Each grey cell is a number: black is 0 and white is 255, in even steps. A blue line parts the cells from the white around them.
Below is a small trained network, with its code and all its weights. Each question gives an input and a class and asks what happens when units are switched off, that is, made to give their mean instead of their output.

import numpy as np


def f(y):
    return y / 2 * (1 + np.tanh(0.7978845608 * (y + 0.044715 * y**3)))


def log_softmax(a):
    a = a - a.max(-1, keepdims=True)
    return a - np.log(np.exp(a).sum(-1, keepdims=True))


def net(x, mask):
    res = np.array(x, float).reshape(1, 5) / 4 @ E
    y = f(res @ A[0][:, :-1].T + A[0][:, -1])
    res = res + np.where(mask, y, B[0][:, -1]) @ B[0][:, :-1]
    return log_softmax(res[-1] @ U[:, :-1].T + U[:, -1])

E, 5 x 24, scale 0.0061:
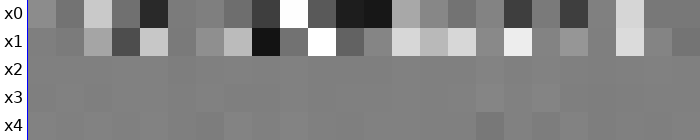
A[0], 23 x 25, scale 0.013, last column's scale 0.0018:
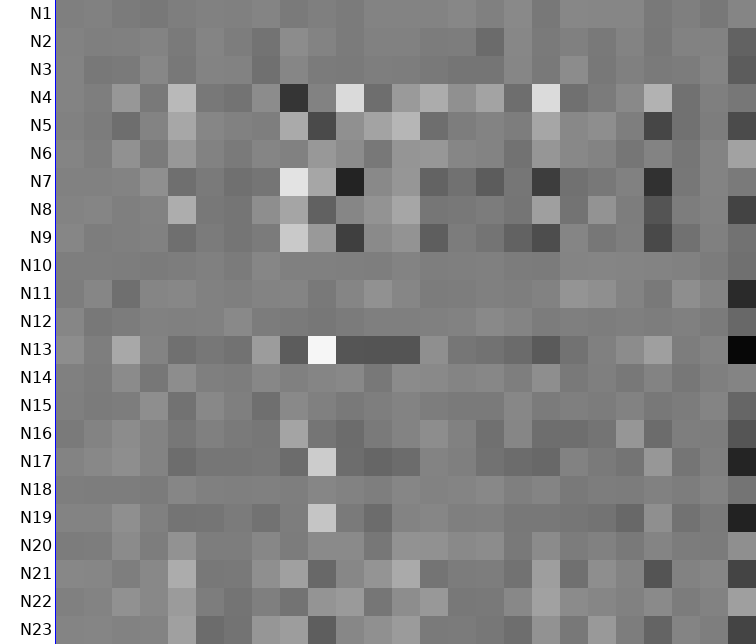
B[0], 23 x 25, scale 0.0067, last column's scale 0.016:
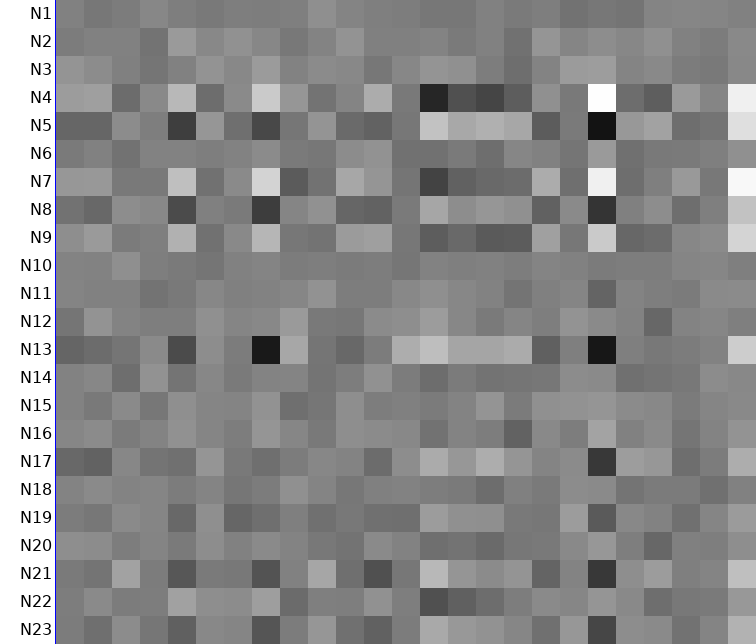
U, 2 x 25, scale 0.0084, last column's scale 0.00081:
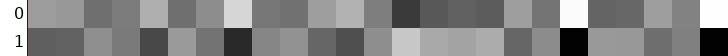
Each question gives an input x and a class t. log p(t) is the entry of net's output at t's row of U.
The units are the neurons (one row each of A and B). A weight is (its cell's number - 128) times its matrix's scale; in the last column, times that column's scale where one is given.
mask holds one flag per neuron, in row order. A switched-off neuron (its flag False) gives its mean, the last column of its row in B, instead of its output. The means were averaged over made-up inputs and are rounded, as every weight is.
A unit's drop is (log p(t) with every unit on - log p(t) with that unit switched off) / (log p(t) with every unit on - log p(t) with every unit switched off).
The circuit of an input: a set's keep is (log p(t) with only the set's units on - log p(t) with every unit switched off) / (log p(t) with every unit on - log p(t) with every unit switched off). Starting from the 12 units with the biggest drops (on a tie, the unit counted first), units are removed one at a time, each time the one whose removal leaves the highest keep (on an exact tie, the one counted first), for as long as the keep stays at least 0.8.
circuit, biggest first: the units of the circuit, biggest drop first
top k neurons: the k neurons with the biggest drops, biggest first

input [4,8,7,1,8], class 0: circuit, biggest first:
(N4)
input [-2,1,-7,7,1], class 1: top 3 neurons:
(N7; N9; N4)
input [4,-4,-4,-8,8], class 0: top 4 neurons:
(N7; N5; N9; N8)
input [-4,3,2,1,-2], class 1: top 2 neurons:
(N7; N9)
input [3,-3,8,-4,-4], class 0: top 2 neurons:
(N5; N8)
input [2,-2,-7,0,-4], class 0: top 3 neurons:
(N5; N8; N21)
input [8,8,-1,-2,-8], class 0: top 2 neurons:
(N4; N5)
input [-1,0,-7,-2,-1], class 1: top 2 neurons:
(N4; N7)
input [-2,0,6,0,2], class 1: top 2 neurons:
(N4; N7)
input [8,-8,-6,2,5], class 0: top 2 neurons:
(N7; N9)
